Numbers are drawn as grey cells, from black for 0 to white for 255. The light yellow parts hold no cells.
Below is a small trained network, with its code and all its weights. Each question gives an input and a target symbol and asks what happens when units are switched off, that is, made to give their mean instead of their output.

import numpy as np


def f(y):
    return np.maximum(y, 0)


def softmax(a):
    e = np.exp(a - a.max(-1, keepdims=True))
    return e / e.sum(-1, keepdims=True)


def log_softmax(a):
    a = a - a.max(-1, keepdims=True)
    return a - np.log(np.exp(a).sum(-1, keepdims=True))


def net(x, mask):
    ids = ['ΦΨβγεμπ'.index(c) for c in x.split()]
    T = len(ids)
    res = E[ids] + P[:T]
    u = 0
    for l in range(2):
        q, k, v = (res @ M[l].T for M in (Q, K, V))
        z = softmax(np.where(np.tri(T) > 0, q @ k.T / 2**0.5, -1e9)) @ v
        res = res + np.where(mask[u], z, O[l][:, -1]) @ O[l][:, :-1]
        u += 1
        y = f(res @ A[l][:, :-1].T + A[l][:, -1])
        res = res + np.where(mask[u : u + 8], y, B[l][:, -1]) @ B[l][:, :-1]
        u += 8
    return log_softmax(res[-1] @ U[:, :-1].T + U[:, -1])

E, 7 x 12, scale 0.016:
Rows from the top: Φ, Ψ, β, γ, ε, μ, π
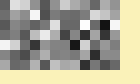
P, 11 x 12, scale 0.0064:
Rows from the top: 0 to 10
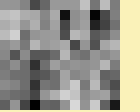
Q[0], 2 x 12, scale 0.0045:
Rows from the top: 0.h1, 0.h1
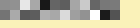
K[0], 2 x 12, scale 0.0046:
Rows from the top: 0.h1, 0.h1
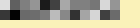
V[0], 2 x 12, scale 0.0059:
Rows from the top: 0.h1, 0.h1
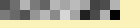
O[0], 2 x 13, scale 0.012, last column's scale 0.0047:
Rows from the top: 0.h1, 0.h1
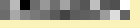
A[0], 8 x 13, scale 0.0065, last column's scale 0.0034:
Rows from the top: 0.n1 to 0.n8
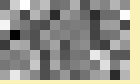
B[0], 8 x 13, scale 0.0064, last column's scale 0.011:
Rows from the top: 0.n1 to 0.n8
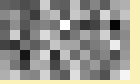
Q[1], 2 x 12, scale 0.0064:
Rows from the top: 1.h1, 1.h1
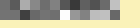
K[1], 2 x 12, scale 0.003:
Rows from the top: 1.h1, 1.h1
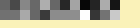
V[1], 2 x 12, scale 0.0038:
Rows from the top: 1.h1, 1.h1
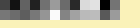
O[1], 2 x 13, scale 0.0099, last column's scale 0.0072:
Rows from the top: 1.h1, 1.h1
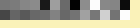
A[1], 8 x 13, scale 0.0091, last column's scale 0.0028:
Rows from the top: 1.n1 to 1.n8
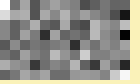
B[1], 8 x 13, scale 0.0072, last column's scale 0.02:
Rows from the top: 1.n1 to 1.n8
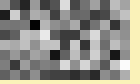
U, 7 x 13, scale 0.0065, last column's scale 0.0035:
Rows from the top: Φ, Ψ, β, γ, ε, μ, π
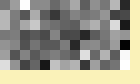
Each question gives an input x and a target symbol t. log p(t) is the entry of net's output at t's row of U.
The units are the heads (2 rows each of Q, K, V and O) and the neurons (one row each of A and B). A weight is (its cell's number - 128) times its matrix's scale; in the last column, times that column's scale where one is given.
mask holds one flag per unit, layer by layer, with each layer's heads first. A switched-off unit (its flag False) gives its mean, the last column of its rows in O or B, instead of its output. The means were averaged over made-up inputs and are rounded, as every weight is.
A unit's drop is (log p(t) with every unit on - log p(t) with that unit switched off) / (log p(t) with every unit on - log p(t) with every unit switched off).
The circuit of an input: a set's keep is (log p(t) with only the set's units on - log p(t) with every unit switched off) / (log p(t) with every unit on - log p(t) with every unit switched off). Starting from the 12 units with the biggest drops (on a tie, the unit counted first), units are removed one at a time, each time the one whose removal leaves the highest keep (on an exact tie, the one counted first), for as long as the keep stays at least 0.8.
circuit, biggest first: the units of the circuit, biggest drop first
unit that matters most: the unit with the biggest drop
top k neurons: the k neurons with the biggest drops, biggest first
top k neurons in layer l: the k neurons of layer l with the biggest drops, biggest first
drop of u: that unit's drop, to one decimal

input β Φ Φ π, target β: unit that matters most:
1.n4
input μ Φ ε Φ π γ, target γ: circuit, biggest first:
(0.h1; 1.n7; 1.n8)
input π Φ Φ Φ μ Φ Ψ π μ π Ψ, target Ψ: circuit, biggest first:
(0.n6; 1.n7)
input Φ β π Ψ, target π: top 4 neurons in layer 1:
(1.n3; 1.n5; 1.n2; 1.n7)
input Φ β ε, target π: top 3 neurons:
(1.n5; 0.n3; 1.n8)
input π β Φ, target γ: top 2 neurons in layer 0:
(0.n5; 0.n1)
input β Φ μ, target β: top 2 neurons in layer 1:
(1.n5; 1.n4)
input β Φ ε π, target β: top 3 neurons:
(1.n4; 1.n5; 0.n3)
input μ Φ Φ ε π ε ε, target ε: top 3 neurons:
(1.n2; 1.n1; 0.n3)
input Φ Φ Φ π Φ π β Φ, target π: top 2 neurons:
(1.n2; 1.n7)
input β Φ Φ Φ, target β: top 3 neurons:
(1.n4; 1.n5; 0.n2)
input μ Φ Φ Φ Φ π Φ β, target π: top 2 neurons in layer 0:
(0.n8; 0.n1)
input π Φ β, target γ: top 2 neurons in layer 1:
(1.n7; 1.n8)
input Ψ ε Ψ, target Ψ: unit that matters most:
1.n7
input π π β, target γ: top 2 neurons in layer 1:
(1.n8; 1.n7)
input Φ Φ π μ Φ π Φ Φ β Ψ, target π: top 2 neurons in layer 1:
(1.n3; 1.n5)
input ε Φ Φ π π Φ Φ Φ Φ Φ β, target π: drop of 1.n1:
0.0
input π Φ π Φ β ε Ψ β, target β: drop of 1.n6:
-0.1
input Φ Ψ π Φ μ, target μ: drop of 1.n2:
0.1
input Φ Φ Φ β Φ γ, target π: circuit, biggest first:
(0.h1)
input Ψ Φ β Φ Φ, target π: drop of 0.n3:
-0.1
